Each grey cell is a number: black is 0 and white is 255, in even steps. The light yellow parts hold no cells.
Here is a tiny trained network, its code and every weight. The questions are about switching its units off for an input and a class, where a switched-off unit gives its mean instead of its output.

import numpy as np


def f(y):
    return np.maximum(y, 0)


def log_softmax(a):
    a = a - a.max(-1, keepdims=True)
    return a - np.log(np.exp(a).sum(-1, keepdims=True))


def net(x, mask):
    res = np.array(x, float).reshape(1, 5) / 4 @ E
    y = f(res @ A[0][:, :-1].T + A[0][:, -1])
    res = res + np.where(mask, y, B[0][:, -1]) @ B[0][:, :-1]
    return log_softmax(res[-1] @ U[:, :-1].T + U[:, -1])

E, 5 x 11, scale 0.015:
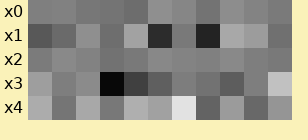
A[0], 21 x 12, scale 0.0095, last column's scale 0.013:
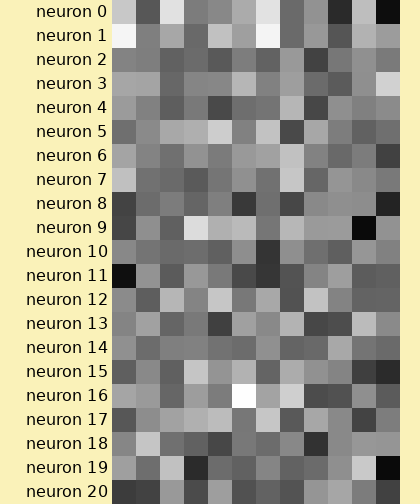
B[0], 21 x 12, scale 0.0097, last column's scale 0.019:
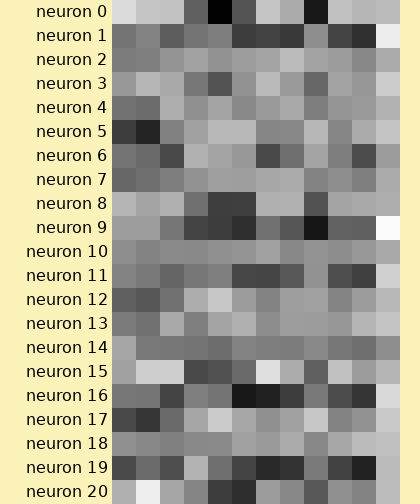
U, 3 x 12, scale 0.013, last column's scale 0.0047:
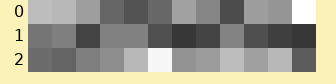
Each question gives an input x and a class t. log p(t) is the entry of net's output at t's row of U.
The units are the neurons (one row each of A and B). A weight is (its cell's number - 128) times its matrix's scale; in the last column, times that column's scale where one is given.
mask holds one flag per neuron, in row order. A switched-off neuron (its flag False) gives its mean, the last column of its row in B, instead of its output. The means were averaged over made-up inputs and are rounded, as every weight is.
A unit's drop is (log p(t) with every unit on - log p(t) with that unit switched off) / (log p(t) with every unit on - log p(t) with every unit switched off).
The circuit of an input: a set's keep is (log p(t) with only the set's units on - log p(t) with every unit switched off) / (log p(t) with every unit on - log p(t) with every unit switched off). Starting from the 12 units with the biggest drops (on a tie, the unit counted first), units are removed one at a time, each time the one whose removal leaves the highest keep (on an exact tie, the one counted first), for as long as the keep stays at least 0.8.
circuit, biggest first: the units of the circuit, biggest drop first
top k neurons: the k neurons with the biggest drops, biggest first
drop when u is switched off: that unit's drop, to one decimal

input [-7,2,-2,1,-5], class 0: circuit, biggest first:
neuron 1
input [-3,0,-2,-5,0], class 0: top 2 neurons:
neuron 9; neuron 1
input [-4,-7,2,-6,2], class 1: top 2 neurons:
neuron 16; neuron 6
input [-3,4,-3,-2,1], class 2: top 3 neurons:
neuron 16; neuron 1; neuron 19
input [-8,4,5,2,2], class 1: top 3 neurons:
neuron 0; neuron 15; neuron 3
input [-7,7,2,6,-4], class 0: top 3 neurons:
neuron 8; neuron 20; neuron 1
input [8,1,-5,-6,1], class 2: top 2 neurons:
neuron 16; neuron 1
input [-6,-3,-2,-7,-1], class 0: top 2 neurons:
neuron 15; neuron 1
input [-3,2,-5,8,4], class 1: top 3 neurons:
neuron 19; neuron 1; neuron 15
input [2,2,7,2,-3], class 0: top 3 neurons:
neuron 1; neuron 16; neuron 19
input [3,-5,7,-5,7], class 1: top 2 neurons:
neuron 16; neuron 1
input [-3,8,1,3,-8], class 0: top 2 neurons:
neuron 8; neuron 20
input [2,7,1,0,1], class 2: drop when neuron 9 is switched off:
0.5
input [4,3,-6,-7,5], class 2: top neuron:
neuron 5
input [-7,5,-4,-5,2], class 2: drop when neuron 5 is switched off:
0.3
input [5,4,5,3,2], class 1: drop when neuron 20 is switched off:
0.0
